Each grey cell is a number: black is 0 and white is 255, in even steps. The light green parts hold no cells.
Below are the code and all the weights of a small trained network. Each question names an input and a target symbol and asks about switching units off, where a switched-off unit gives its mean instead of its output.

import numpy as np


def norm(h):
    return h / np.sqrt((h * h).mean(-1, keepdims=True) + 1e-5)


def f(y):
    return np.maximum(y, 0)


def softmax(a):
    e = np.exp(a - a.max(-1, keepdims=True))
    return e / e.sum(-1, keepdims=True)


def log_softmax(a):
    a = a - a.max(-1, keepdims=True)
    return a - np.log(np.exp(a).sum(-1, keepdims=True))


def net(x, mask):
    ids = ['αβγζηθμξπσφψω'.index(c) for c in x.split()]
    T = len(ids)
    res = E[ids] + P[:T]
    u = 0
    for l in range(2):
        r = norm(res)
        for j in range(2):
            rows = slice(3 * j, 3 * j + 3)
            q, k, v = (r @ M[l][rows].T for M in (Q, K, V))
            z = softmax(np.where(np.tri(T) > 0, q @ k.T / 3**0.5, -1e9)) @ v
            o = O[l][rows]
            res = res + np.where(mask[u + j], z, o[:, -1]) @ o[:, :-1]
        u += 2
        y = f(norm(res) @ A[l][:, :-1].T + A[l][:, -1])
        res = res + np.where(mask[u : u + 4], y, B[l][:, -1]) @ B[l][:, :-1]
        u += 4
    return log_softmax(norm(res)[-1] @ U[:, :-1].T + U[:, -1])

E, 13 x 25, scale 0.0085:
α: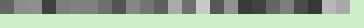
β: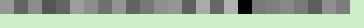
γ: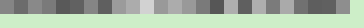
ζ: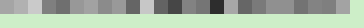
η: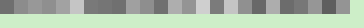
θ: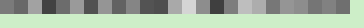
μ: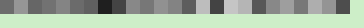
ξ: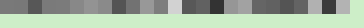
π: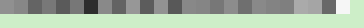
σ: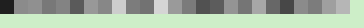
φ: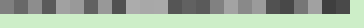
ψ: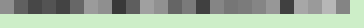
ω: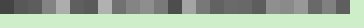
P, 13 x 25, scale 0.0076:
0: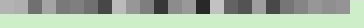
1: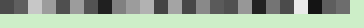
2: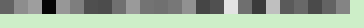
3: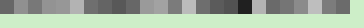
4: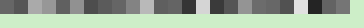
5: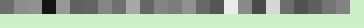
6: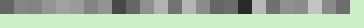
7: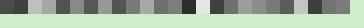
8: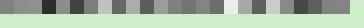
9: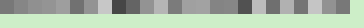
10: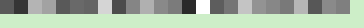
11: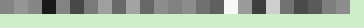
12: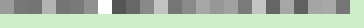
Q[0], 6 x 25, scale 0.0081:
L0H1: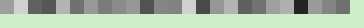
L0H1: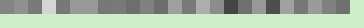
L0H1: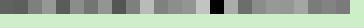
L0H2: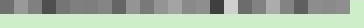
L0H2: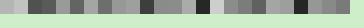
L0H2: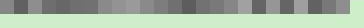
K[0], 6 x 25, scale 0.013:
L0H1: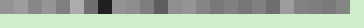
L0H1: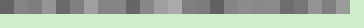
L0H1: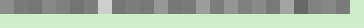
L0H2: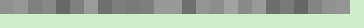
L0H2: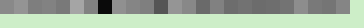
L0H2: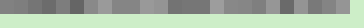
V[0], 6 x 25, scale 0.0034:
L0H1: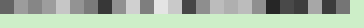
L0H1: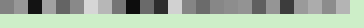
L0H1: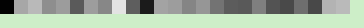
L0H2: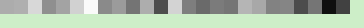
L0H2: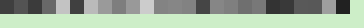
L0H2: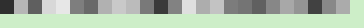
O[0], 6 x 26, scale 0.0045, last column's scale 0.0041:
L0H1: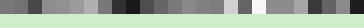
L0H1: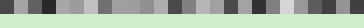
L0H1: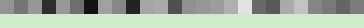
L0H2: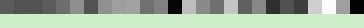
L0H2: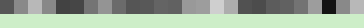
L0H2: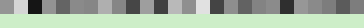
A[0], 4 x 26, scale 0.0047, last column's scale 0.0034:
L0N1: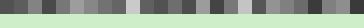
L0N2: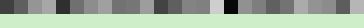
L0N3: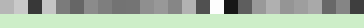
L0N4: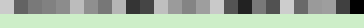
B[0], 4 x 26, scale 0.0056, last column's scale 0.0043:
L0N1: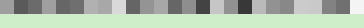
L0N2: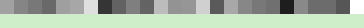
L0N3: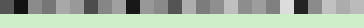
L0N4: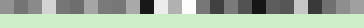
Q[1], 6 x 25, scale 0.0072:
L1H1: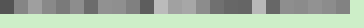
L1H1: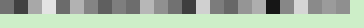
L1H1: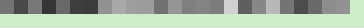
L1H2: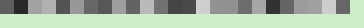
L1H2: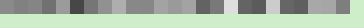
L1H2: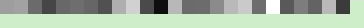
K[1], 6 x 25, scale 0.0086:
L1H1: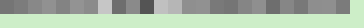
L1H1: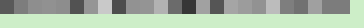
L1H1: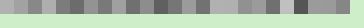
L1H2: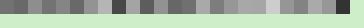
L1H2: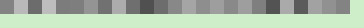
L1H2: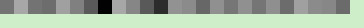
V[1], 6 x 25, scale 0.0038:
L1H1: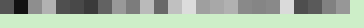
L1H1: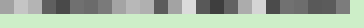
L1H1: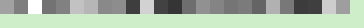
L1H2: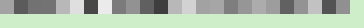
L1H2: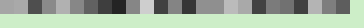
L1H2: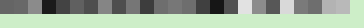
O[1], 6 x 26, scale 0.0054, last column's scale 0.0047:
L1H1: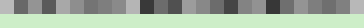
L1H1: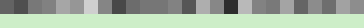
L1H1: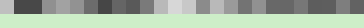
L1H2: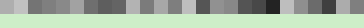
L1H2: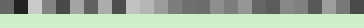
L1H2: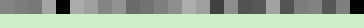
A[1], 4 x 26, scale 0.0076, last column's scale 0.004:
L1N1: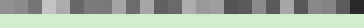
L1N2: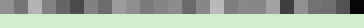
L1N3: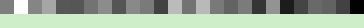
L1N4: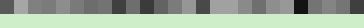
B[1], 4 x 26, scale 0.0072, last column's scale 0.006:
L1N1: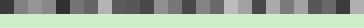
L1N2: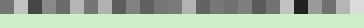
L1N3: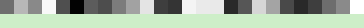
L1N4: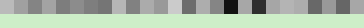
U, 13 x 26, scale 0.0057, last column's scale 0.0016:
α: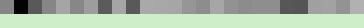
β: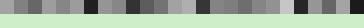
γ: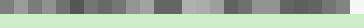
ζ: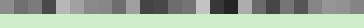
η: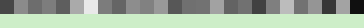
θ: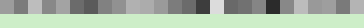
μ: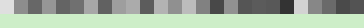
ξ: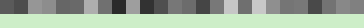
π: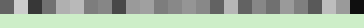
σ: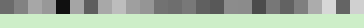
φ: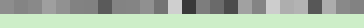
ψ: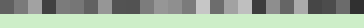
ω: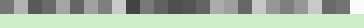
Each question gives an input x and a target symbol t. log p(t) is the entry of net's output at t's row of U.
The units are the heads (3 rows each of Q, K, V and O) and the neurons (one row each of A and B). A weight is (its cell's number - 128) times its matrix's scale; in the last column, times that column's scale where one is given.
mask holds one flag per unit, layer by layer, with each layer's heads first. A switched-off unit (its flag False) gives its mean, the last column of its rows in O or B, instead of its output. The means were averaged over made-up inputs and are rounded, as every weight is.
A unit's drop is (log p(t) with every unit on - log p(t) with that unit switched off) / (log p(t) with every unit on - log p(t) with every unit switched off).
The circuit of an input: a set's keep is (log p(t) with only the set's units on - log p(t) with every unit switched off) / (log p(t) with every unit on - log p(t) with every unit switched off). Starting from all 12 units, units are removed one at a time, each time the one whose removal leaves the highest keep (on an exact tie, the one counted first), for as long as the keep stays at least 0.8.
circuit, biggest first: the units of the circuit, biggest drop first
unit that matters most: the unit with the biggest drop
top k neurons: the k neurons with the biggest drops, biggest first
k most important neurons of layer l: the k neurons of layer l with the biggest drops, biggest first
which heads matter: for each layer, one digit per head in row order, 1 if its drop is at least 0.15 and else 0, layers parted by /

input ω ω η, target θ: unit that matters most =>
L1H2
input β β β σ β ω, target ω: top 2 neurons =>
L0N4, L0N1
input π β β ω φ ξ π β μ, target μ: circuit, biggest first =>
L0N3, L1H2, L1H1
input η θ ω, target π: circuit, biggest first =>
L0H2, L1H2
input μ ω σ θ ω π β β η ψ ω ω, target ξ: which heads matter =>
10 / 01
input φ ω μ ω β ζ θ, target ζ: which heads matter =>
00 / 10
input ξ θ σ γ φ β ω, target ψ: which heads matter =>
00 / 00
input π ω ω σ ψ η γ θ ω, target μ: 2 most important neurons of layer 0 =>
L0N3, L0N1
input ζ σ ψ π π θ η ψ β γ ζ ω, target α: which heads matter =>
00 / 10
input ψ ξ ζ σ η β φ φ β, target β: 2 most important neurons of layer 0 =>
L0N2, L0N3
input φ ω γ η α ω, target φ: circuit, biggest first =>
L1N4, L0H1, L1N3
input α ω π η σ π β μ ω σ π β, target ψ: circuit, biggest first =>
L0H1, L1N3
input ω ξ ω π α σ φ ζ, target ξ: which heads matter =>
10 / 00
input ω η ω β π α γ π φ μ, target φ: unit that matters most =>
L1N4
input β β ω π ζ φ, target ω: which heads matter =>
00 / 01
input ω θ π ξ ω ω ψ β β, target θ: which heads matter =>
01 / 01
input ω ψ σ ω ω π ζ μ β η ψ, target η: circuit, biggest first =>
L1N2, L0H2, L0H1
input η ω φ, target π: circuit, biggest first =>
L0H2, L0H1
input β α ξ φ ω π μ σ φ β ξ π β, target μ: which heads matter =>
00 / 00
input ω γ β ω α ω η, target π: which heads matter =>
01 / 00
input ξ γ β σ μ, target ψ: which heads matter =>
10 / 00
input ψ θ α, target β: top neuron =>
L1N2
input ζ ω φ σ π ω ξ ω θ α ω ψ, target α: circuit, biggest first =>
L1H1, L0H2
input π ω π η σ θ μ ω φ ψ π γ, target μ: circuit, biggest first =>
L0N3, L1H1, L1N3
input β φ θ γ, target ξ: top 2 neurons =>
L1N1, L1N3
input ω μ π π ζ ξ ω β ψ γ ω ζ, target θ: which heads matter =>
01 / 01
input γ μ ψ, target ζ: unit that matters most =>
L1H1
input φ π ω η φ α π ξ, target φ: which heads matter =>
01 / 00
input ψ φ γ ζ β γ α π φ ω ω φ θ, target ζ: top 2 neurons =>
L1N3, L0N1
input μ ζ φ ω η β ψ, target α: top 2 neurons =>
L0N3, L0N2
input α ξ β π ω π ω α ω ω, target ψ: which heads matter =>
00 / 01
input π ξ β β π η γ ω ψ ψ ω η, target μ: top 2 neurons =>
L0N3, L0N1
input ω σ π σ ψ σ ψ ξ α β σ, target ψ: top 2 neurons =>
L1N3, L0N1
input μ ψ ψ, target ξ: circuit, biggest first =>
L0H1
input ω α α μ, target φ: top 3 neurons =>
L1N4, L0N1, L1N3
